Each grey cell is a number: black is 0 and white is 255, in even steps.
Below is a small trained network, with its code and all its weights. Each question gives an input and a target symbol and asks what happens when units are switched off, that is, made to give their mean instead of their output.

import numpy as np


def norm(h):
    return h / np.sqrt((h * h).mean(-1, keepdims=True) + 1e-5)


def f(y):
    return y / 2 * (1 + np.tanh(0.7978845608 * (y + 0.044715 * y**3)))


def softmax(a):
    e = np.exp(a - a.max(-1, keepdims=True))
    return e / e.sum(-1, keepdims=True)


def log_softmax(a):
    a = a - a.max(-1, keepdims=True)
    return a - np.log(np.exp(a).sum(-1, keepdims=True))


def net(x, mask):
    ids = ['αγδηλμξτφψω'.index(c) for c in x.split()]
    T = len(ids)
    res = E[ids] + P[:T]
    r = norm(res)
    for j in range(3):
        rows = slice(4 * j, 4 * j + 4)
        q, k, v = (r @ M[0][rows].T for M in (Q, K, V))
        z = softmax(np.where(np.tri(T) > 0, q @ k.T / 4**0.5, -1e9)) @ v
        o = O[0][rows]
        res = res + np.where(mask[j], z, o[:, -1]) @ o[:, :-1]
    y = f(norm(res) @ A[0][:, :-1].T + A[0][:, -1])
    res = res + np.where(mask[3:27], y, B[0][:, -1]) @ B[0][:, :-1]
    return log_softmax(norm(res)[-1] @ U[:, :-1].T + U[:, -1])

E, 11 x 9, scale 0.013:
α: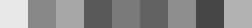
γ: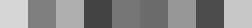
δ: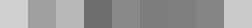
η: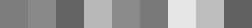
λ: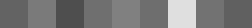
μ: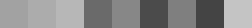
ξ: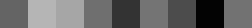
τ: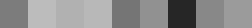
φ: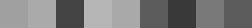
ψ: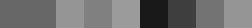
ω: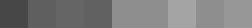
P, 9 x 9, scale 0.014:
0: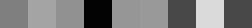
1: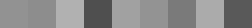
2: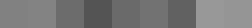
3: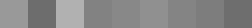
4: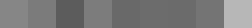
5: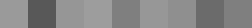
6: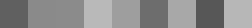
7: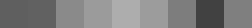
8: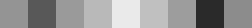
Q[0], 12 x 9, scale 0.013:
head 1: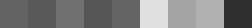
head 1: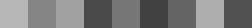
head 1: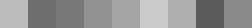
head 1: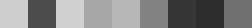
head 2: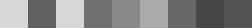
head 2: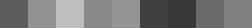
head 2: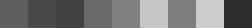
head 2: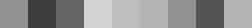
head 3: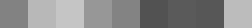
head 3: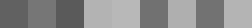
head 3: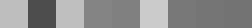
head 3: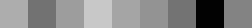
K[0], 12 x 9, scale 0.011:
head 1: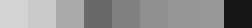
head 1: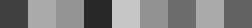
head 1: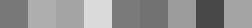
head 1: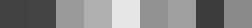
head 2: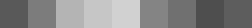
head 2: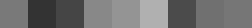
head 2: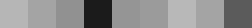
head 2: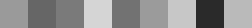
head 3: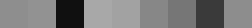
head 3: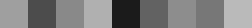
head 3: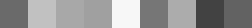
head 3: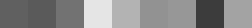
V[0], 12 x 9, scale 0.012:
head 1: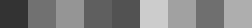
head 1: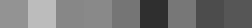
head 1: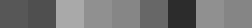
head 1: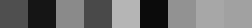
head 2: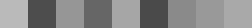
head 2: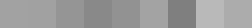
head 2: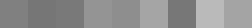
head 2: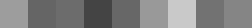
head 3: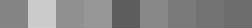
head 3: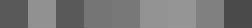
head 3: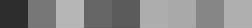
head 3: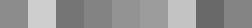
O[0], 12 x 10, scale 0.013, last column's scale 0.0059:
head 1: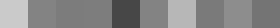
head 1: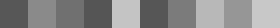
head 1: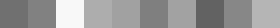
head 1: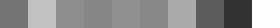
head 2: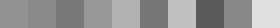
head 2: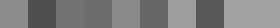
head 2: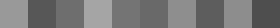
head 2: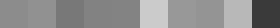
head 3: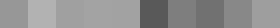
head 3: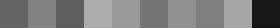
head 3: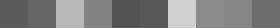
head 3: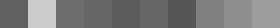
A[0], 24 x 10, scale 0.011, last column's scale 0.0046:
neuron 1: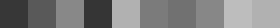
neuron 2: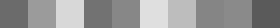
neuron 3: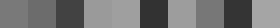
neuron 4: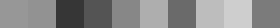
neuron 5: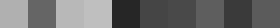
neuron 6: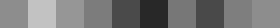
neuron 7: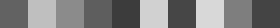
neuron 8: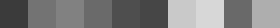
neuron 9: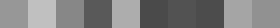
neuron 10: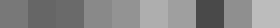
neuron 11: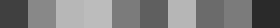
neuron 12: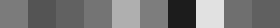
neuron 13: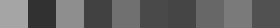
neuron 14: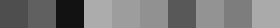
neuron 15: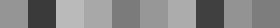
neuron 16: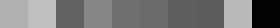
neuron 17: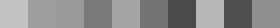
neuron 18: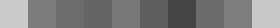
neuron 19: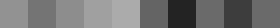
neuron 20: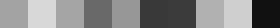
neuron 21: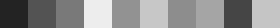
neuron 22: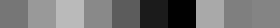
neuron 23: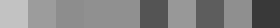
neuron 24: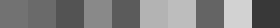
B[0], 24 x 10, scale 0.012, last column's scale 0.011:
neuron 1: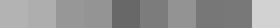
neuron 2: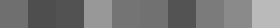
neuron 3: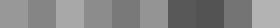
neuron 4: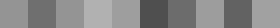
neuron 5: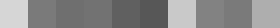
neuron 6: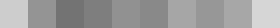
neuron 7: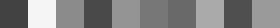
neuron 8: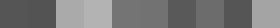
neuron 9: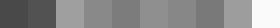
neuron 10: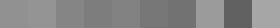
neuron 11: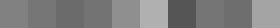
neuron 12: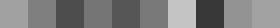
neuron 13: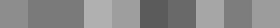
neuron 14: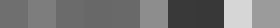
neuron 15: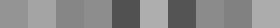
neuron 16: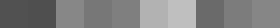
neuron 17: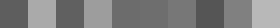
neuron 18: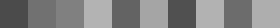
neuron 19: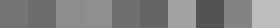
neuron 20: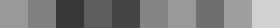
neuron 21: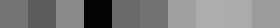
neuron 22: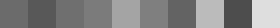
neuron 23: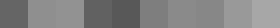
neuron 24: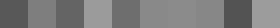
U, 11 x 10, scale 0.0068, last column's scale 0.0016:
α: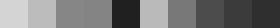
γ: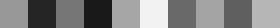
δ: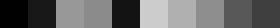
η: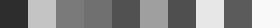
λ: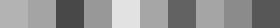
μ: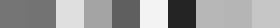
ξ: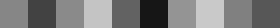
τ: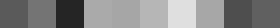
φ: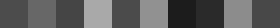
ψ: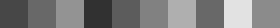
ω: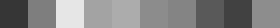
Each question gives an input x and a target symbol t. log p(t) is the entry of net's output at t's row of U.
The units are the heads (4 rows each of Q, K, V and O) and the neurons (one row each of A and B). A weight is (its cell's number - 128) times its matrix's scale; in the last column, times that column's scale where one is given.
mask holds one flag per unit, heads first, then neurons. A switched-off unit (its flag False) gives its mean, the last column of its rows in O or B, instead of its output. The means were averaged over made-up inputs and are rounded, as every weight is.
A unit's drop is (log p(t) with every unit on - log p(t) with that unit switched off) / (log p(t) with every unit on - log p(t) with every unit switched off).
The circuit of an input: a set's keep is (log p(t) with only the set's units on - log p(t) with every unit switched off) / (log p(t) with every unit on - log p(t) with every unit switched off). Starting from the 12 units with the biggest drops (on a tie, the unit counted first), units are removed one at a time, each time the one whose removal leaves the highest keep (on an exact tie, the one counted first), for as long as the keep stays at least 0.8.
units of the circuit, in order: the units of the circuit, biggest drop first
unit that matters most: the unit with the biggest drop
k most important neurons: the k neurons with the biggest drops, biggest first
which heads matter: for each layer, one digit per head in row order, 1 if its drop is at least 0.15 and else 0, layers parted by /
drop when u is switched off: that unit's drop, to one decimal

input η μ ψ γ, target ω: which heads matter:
100
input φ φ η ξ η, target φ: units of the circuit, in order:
neuron 14; head 1
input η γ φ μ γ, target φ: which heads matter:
001
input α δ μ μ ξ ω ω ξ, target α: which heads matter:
100
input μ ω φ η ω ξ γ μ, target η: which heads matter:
011
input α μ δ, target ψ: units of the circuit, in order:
head 2; neuron 23
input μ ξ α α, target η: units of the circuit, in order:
head 2; neuron 7
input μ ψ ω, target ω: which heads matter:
000
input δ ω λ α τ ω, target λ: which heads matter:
110
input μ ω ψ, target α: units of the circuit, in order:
head 1
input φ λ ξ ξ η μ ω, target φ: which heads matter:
100
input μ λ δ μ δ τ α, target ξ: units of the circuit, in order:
head 2; neuron 13
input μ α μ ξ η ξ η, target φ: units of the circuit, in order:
head 1; neuron 14
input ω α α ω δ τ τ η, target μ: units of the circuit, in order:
head 1; neuron 15
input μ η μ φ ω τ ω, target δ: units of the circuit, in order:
head 3
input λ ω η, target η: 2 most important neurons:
neuron 7; neuron 9
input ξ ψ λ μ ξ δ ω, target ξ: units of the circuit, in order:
head 1; neuron 4
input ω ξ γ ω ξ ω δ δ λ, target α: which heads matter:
110
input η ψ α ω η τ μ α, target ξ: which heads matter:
010
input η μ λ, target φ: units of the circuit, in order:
neuron 14; head 1; head 3
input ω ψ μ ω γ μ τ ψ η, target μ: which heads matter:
101
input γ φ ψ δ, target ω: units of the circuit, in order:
head 1
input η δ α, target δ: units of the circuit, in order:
neuron 18; neuron 9
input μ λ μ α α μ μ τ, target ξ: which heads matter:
010
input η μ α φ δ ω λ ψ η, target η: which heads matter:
111
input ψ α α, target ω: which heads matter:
100
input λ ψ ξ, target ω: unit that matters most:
neuron 20
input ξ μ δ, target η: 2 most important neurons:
neuron 7; neuron 22
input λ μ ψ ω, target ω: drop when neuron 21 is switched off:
0.1
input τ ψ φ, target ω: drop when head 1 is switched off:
0.9
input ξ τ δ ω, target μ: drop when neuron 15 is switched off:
0.2
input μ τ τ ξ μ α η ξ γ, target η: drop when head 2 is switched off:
0.7
